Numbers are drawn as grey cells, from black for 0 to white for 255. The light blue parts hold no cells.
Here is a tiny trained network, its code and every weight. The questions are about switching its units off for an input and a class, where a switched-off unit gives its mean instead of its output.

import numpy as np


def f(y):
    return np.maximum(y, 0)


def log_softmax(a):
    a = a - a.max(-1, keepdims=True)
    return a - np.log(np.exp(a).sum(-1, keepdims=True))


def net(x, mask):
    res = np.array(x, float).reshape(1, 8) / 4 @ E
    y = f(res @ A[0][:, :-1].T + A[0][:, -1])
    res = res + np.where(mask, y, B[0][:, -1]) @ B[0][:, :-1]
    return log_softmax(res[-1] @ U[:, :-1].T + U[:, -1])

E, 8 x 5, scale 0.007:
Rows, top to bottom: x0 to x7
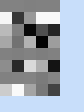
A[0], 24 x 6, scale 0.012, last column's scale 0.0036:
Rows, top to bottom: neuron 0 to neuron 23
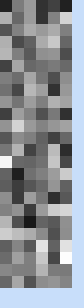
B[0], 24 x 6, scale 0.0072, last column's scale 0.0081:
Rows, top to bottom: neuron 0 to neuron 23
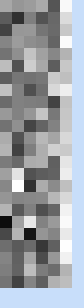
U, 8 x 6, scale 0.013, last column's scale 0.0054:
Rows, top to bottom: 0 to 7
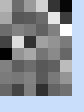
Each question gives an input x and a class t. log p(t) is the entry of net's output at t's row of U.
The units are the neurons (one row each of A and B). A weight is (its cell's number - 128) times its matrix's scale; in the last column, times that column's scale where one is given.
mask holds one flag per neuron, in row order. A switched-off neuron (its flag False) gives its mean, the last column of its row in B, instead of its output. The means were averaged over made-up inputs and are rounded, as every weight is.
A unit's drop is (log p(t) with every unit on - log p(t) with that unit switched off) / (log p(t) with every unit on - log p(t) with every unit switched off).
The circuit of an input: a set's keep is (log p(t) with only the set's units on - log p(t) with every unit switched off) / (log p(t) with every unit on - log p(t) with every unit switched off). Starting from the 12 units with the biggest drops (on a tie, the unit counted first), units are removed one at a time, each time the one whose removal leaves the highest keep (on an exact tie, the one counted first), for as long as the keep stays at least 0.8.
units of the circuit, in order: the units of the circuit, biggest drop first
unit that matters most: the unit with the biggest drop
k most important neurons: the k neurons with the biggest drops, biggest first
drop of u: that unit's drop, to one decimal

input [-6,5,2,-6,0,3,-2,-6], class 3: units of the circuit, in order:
(neuron 14)
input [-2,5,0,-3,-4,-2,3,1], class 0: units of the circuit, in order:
(neuron 13; neuron 7)
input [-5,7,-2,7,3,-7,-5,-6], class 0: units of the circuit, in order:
(neuron 13; neuron 3; neuron 8)
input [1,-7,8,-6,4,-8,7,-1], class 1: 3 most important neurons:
(neuron 12; neuron 23; neuron 11)
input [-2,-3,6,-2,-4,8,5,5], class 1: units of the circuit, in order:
(neuron 7; neuron 16; neuron 6)
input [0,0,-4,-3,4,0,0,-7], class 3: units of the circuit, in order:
(neuron 15; neuron 14)
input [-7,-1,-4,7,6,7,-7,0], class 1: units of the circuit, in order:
(neuron 7; neuron 16)
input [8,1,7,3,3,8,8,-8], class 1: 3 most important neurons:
(neuron 7; neuron 16; neuron 19)
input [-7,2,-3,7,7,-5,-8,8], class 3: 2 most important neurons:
(neuron 19; neuron 10)
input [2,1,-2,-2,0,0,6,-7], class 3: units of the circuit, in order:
(neuron 15; neuron 14)
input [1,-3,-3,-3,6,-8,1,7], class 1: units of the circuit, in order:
(neuron 12; neuron 23)
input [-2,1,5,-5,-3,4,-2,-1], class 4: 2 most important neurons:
(neuron 18; neuron 17)
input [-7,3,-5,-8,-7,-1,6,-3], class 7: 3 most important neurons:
(neuron 20; neuron 17; neuron 18)
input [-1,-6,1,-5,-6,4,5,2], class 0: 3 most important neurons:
(neuron 0; neuron 11; neuron 5)
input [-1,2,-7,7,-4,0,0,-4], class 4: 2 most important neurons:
(neuron 2; neuron 7)
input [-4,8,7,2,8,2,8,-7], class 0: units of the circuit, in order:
(neuron 13)
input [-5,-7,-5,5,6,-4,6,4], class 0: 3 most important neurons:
(neuron 0; neuron 9; neuron 5)
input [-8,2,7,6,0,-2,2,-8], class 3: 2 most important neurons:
(neuron 15; neuron 14)
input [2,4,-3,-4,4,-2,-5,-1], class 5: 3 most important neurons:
(neuron 18; neuron 17; neuron 20)
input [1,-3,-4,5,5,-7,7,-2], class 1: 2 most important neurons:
(neuron 12; neuron 18)
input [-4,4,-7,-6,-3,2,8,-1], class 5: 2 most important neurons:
(neuron 18; neuron 20)
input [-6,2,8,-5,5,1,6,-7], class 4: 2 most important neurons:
(neuron 18; neuron 19)
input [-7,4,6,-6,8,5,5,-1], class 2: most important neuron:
(neuron 18)
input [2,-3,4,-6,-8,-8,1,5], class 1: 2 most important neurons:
(neuron 12; neuron 23)
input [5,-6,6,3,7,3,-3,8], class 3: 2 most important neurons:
(neuron 19; neuron 17)
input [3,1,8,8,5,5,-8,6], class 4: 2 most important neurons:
(neuron 18; neuron 19)
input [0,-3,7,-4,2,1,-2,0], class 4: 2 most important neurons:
(neuron 18; neuron 17)
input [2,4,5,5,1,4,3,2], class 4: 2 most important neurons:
(neuron 18; neuron 17)
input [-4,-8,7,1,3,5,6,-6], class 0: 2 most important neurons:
(neuron 0; neuron 11)
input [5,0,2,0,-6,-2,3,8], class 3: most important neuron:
(neuron 19)
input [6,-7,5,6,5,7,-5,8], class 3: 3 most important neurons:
(neuron 19; neuron 6; neuron 17)
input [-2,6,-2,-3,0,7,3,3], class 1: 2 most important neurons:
(neuron 7; neuron 0)
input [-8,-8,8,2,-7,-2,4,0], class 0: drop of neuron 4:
0.0
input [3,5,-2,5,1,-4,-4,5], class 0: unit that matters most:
neuron 13
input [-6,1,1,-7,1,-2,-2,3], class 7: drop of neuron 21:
0.1
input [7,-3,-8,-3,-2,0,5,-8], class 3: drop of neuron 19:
-0.1
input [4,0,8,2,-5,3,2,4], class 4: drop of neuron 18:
0.6
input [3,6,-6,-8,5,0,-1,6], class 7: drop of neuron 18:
0.2
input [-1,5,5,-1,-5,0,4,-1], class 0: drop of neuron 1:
0.2
